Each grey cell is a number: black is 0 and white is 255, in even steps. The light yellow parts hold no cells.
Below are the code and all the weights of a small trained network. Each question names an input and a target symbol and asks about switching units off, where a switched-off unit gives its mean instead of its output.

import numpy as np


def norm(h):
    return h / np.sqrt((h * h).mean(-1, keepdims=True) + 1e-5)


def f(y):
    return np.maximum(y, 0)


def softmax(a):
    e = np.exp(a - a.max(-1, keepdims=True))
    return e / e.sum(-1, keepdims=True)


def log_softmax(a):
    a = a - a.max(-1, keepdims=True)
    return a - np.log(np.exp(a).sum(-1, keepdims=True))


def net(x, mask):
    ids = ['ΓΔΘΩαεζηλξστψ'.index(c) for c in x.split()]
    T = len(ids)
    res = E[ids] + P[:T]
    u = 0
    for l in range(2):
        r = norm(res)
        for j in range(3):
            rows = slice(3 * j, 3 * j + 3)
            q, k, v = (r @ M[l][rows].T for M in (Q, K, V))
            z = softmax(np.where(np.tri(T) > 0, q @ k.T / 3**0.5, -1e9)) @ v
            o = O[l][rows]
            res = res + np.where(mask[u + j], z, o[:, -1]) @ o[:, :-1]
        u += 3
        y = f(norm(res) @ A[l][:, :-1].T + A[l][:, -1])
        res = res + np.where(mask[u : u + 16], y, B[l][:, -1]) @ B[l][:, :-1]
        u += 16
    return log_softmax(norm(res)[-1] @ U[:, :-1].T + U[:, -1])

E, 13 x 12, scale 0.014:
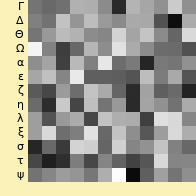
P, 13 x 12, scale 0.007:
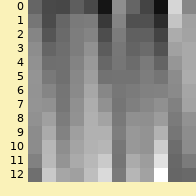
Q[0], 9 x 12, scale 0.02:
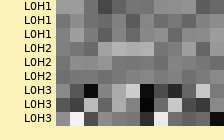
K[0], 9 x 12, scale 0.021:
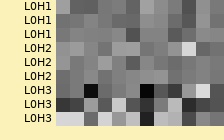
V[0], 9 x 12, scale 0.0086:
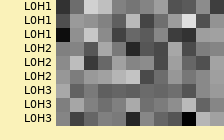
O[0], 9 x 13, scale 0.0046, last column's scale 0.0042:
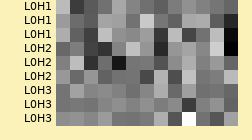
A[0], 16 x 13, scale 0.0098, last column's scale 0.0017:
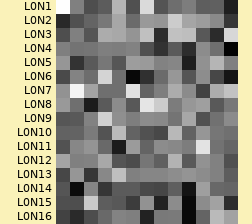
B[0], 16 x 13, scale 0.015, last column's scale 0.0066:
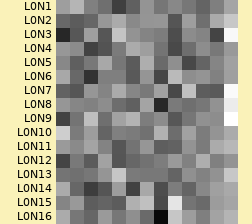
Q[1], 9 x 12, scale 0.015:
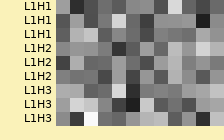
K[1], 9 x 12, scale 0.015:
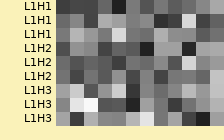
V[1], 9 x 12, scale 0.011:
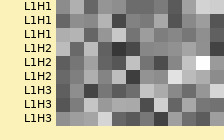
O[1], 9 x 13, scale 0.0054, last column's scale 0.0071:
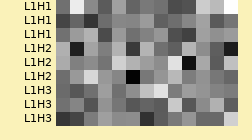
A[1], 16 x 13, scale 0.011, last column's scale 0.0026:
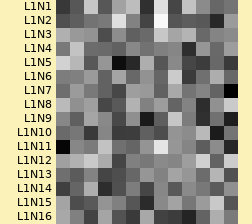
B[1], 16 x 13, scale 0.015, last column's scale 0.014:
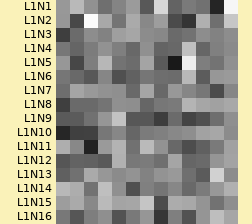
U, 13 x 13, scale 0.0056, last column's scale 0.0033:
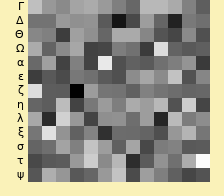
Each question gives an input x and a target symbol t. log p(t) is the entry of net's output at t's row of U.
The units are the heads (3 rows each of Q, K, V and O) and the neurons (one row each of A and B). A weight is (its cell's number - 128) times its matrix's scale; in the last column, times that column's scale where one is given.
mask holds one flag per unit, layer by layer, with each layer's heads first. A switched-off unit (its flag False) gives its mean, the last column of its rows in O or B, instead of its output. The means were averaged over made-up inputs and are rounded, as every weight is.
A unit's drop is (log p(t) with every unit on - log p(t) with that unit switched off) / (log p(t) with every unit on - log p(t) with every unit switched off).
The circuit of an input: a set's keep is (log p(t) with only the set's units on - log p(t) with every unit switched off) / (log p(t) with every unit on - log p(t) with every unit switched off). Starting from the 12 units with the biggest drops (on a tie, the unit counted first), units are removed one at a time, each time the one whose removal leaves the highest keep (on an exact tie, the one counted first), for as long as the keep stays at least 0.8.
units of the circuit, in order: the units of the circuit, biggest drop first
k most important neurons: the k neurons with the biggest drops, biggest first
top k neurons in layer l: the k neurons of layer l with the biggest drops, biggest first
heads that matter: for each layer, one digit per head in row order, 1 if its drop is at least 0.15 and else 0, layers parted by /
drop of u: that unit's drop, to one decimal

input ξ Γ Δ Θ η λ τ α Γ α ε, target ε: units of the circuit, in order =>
[L0N12, L0N6, L1N10]
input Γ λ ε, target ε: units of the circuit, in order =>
[L0N12, L1N10]
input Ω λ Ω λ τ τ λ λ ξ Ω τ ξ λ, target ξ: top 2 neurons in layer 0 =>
[L0N7, L0N11]
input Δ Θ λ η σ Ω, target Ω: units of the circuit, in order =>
[L1N5, L0N1]
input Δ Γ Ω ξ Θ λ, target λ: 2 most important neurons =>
[L0N7, L0N2]
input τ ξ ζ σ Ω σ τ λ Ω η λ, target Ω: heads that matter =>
111 / 110
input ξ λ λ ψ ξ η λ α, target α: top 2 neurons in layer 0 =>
[L0N4, L0N3]
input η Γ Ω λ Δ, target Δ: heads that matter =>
000 / 000
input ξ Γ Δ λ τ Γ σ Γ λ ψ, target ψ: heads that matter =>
001 / 000
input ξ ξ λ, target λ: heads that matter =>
110 / 010
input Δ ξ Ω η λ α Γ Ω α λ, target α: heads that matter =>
111 / 010
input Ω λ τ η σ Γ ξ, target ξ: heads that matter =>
000 / 100
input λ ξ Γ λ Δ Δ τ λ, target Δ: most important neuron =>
[L0N8]
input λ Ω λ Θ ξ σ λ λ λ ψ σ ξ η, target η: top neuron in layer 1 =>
[L1N13]
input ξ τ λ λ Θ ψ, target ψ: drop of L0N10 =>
0.0
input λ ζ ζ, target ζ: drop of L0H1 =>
0.5
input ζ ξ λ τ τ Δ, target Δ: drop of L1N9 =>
0.3
